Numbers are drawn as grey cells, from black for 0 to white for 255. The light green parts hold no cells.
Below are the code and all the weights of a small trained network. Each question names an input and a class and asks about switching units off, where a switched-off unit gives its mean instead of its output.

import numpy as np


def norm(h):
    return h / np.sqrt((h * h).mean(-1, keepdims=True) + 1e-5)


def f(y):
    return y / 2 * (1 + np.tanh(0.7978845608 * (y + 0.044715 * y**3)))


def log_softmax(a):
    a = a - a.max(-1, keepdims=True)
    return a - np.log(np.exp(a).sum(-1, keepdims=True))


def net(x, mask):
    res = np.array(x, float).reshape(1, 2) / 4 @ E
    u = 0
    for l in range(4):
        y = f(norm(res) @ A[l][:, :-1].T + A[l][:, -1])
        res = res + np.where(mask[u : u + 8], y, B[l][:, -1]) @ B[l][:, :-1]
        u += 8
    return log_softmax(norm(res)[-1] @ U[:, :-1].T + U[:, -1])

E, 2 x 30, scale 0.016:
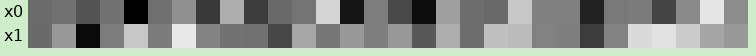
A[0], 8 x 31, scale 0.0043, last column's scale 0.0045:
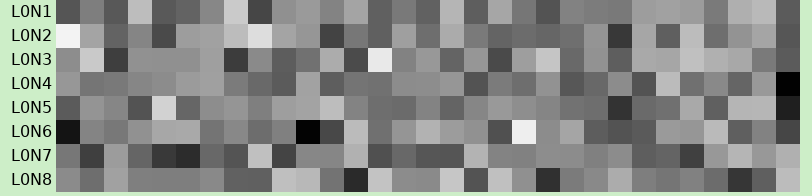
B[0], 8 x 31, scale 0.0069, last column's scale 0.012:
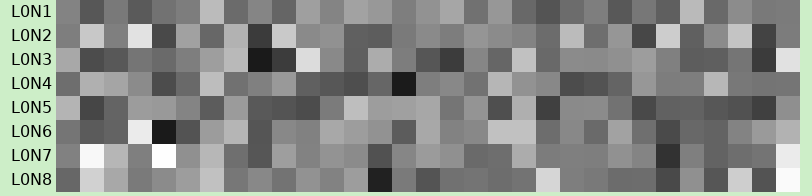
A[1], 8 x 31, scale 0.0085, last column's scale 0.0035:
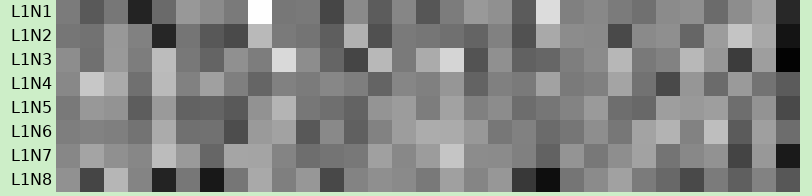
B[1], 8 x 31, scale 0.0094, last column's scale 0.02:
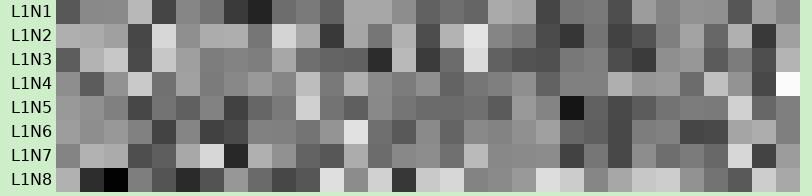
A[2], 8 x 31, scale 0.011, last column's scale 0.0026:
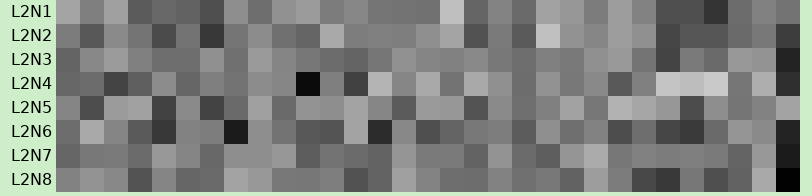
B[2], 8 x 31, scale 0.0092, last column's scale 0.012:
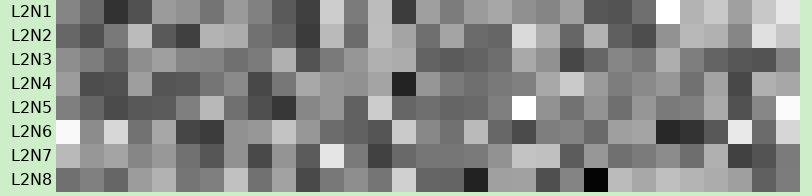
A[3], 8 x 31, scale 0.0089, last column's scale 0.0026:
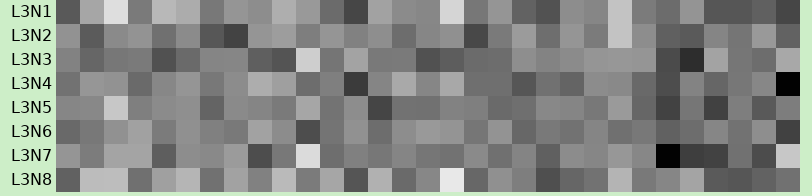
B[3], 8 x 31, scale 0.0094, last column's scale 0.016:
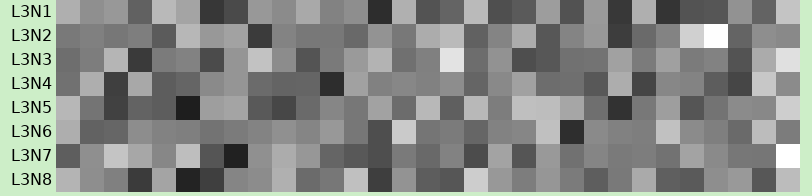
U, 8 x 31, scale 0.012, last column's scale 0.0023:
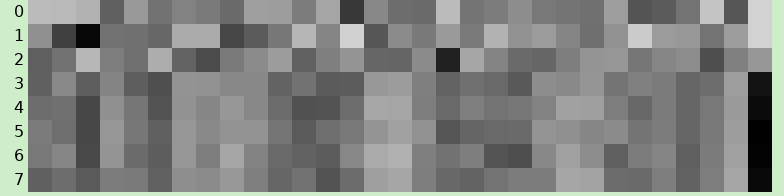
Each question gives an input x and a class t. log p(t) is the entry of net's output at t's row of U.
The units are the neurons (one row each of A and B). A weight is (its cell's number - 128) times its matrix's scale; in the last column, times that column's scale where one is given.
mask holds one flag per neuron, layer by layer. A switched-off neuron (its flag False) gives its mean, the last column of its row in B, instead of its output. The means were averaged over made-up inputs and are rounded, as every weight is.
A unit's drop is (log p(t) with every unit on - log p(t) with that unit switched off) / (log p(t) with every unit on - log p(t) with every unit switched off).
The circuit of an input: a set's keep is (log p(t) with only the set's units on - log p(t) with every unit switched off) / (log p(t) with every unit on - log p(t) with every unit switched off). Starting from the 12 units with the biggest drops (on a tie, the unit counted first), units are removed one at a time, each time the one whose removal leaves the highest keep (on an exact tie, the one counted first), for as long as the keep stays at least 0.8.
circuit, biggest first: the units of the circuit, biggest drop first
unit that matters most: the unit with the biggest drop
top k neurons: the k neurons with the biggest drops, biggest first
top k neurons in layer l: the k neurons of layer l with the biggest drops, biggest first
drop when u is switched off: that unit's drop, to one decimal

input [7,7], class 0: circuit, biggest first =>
(L2N6)
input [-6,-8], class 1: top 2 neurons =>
(L1N8, L0N7)
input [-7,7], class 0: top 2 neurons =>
(L1N8, L1N3)
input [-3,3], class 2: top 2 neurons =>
(L2N1, L0N3)
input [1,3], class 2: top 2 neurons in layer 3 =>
(L3N5, L3N7)
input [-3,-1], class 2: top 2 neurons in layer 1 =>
(L1N4, L1N3)
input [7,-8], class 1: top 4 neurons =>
(L1N8, L0N8, L2N1, L1N3)
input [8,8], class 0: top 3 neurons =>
(L1N8, L2N6, L2N1)
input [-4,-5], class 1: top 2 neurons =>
(L0N7, L1N8)
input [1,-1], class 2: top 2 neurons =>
(L1N4, L1N3)
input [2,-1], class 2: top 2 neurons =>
(L0N7, L1N4)
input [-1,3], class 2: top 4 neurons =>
(L2N1, L0N3, L1N8, L2N2)
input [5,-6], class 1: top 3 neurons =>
(L0N8, L1N8, L2N1)
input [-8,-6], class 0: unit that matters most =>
L1N3
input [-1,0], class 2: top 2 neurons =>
(L1N4, L1N3)
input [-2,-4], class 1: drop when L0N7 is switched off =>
0.7
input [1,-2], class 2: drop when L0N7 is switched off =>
1.1
